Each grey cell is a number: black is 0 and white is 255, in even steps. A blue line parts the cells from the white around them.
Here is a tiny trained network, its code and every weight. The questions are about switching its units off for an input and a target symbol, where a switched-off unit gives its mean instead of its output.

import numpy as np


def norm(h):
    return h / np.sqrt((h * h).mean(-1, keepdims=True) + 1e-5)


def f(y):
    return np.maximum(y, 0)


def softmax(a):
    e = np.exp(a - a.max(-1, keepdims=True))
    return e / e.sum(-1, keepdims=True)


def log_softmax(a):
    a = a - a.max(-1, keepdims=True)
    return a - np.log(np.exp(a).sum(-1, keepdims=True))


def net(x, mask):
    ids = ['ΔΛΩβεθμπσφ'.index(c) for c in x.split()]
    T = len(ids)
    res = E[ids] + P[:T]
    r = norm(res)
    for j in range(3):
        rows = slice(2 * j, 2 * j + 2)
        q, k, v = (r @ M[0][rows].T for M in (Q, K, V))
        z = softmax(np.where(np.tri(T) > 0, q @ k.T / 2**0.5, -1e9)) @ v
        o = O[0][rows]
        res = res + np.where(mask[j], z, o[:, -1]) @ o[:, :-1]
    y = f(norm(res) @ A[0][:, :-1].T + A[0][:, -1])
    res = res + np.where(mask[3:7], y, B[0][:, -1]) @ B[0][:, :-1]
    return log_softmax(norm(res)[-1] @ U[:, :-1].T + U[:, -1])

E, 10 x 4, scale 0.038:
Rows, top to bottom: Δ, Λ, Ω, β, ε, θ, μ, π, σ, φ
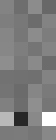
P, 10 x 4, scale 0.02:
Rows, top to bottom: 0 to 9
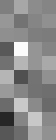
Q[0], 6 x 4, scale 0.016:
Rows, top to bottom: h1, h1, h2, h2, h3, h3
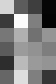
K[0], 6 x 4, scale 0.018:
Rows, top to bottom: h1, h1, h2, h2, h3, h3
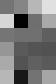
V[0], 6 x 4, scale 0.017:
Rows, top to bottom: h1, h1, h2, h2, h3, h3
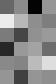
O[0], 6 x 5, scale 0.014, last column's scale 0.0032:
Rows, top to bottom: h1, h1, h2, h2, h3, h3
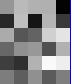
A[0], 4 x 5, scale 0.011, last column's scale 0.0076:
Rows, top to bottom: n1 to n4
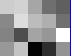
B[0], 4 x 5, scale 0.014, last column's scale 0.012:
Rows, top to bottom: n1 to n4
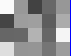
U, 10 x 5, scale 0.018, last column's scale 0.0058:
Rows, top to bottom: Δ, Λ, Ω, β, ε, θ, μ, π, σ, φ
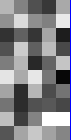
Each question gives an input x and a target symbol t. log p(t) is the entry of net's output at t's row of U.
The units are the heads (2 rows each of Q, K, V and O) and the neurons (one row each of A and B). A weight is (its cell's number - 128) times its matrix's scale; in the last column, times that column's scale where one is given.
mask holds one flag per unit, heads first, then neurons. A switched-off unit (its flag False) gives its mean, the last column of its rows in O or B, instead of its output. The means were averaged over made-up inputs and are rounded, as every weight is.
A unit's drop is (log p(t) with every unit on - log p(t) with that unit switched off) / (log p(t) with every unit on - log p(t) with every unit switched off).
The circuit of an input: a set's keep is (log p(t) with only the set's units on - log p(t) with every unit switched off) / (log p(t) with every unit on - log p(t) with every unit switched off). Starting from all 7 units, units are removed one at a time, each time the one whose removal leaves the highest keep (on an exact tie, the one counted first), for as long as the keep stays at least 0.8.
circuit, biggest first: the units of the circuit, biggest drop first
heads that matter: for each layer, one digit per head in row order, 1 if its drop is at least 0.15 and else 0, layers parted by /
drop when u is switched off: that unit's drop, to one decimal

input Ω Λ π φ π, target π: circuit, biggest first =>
[h1]
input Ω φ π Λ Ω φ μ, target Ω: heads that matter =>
101
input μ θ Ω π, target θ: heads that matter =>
100
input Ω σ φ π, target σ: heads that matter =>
001
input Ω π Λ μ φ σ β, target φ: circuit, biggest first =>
[h3 h2]
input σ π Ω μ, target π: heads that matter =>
100
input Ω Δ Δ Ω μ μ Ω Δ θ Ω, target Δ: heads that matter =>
101
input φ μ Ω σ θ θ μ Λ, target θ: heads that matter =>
100
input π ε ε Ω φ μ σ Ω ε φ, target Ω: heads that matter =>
100
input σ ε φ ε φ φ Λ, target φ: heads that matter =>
111
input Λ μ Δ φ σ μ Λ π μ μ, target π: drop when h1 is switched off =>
1.0
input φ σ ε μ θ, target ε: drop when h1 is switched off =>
0.4
